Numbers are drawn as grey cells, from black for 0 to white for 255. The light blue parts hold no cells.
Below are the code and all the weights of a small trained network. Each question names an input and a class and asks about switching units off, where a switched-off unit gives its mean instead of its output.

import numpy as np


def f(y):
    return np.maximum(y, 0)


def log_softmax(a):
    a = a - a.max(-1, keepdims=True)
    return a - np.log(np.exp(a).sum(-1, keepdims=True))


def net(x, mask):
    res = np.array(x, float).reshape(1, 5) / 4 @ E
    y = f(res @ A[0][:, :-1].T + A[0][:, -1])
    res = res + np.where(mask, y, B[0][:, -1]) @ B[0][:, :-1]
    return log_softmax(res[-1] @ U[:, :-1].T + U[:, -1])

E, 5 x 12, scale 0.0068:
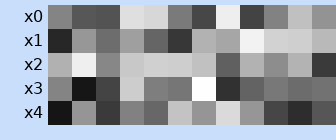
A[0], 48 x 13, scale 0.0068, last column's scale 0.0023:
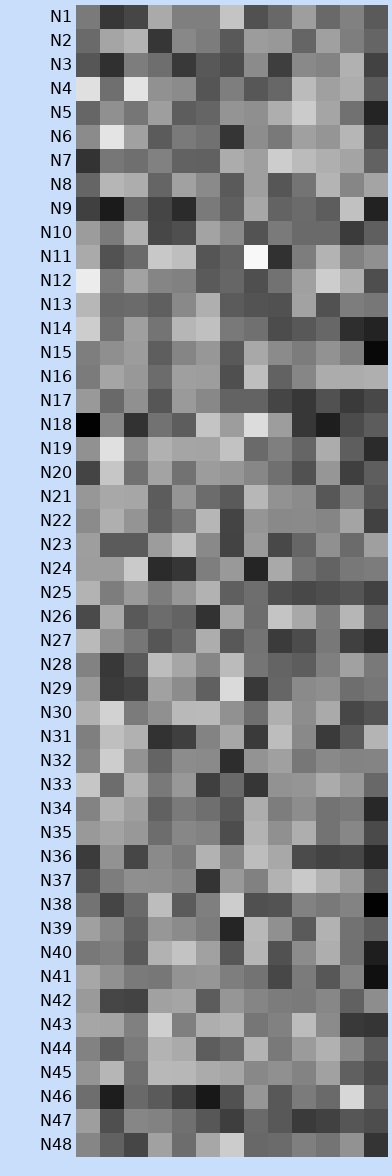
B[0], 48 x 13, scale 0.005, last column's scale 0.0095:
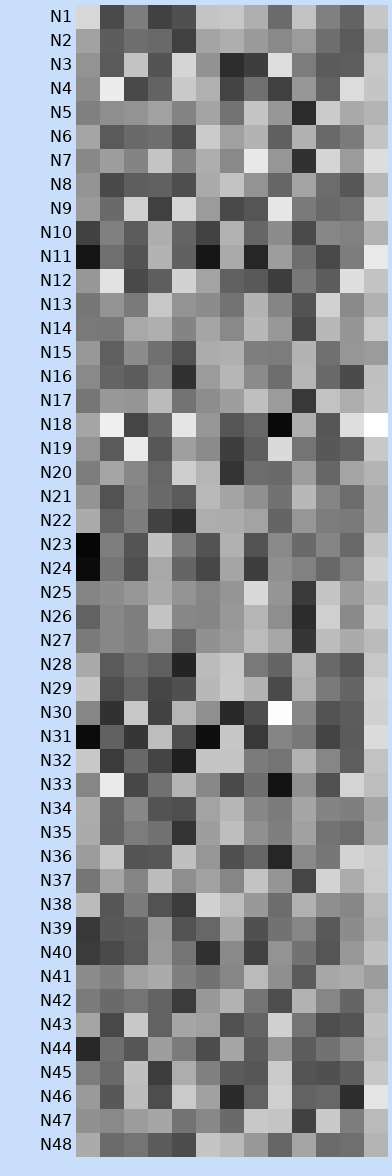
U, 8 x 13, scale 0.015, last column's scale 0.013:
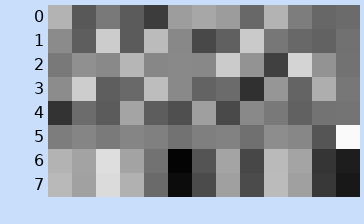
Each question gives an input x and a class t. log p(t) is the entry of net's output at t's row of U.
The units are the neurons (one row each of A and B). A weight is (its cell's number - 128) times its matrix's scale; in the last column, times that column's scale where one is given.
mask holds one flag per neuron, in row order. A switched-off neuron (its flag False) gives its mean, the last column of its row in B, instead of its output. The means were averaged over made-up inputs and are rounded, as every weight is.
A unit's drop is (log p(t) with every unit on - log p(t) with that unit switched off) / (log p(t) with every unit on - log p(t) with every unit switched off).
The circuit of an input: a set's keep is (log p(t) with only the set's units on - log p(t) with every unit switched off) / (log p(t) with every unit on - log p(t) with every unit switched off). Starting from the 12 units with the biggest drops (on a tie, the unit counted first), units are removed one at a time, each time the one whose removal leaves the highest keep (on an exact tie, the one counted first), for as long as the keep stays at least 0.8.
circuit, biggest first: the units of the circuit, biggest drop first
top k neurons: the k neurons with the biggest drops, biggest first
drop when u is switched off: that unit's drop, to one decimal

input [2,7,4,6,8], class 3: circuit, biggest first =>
N18
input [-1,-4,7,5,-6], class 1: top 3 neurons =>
N30; N19; N43
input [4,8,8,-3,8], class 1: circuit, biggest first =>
N30; N45
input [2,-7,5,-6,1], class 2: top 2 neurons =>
N25; N14
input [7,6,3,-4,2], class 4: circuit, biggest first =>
N11; N40
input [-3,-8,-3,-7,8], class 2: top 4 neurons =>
N17; N27; N25; N47
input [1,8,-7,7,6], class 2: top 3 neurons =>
N7; N26; N37
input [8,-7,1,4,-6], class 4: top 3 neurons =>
N11; N23; N40
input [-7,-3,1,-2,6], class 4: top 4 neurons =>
N31; N24; N10; N4
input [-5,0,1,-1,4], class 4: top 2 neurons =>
N31; N4
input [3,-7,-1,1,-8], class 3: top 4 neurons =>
N4; N12; N33; N7
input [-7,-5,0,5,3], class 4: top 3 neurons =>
N31; N24; N10
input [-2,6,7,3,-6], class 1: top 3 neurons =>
N30; N19; N43
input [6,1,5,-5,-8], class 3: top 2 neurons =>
N12; N4
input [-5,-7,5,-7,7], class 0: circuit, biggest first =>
N32
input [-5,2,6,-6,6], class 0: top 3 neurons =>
N32; N46; N9
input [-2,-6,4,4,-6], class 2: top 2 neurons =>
N18; N14
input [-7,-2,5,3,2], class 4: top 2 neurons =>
N31; N24
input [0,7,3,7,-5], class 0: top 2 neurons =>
N29; N1
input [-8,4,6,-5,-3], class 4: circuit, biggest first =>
N31
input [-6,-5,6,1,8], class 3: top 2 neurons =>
N18; N36
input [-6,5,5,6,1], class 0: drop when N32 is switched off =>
-0.1
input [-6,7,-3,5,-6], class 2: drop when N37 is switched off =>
0.2
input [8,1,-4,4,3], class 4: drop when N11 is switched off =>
0.1
